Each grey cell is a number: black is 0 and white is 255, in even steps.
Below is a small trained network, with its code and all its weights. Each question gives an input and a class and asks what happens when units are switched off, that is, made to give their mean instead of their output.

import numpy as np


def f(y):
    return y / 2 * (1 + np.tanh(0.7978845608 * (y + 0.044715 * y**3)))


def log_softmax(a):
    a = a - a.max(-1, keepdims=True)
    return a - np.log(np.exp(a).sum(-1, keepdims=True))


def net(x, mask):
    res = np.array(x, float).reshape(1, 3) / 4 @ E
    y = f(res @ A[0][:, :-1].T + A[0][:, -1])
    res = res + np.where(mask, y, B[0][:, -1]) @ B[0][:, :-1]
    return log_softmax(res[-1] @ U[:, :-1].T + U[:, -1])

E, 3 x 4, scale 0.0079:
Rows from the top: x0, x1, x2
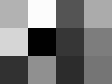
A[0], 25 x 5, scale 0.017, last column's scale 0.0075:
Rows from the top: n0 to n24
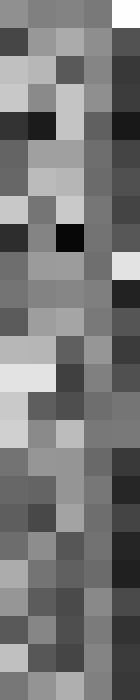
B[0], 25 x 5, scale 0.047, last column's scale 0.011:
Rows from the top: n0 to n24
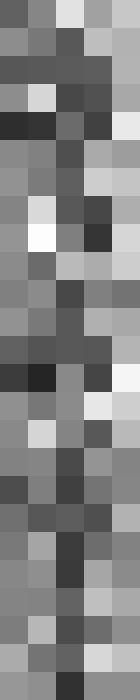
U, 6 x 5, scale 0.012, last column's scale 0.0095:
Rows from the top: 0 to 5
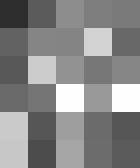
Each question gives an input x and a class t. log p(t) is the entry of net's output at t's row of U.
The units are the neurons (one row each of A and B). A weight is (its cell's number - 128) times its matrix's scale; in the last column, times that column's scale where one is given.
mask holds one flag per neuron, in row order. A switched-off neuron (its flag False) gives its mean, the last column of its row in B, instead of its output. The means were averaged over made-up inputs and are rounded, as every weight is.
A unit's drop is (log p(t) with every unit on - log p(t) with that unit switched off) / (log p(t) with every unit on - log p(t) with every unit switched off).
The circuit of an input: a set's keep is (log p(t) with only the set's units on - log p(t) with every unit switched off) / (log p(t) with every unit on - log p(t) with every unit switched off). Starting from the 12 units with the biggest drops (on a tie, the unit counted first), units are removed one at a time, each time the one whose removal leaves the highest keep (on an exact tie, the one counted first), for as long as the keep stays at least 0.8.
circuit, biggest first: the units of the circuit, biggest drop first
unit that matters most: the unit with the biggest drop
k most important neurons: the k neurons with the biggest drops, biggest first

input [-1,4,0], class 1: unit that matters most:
n13
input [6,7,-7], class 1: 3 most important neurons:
[n14, n23, n8]
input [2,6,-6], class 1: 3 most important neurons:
[n14, n23, n8]
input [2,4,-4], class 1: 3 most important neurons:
[n8, n14, n23]
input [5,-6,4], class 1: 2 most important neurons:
[n4, n6]
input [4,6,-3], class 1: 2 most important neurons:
[n14, n23]
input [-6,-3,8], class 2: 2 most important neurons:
[n8, n13]
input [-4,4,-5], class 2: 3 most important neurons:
[n13, n7, n15]
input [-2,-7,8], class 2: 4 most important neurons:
[n8, n14, n23, n22]
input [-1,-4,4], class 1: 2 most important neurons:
[n15, n7]
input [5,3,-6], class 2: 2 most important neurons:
[n15, n3]
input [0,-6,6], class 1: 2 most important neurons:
[n1, n6]
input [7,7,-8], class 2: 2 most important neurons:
[n15, n3]
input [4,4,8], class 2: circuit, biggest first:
[n8]
